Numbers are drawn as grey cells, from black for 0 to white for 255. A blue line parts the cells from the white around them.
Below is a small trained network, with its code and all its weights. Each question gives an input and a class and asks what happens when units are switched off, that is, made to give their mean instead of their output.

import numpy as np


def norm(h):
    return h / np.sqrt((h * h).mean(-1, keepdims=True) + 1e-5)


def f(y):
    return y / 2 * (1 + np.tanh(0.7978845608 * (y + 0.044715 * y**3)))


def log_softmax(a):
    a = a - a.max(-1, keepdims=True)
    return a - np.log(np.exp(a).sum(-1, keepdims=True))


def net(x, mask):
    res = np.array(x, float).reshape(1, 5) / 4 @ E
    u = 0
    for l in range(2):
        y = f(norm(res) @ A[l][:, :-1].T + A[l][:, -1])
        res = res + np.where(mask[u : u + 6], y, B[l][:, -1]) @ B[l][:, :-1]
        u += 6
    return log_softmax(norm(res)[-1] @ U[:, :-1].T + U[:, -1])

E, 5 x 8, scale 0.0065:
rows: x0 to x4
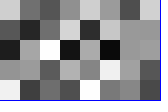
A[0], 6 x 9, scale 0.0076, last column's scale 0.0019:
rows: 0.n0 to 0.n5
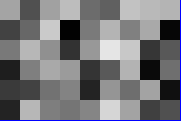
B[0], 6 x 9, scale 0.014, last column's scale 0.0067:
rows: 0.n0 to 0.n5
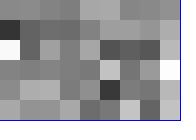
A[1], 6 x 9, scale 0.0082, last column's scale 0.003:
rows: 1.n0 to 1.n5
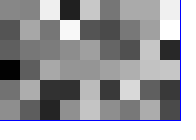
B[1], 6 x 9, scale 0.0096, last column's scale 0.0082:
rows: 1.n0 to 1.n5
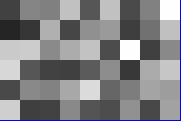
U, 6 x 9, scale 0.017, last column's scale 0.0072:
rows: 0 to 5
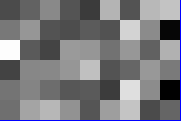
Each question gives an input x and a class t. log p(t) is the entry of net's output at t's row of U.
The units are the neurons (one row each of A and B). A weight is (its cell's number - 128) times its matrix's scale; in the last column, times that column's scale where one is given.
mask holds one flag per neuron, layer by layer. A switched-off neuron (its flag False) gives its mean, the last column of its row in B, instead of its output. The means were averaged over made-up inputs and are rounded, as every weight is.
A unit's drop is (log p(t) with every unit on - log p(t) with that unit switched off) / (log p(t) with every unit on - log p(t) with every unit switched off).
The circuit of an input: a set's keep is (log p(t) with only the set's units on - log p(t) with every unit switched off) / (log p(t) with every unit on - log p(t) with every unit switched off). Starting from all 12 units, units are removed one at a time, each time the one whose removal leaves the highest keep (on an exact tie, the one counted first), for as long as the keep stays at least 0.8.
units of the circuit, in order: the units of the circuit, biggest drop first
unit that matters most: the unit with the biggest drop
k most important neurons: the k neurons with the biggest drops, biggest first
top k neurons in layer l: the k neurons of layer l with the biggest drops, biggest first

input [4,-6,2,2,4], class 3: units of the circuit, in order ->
[1.n4; 1.n0]
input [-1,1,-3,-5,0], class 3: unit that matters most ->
0.n4
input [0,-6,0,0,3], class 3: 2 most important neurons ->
[1.n4; 0.n3]
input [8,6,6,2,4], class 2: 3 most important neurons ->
[1.n5; 1.n2; 1.n1]
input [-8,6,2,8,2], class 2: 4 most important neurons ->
[0.n2; 1.n0; 1.n1; 0.n1]
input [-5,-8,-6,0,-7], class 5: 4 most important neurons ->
[0.n5; 1.n3; 1.n0; 0.n1]
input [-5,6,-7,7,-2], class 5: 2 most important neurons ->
[1.n3; 0.n5]
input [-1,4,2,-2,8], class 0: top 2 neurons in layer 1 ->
[1.n0; 1.n2]
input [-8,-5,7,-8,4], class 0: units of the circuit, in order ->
[1.n0; 0.n4]
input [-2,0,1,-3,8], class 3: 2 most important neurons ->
[0.n3; 1.n4]
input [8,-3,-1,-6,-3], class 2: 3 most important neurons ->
[0.n4; 1.n2; 1.n5]
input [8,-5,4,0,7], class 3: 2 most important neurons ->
[1.n4; 1.n0]
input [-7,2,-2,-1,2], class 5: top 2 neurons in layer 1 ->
[1.n3; 1.n5]
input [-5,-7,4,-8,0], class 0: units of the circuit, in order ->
[1.n0]
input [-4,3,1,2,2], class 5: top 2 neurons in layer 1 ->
[1.n3; 1.n5]
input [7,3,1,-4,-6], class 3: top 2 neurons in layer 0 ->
[0.n4; 0.n3]
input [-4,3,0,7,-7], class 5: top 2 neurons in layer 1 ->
[1.n0; 1.n3]
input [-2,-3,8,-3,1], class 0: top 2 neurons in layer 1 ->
[1.n3; 1.n0]
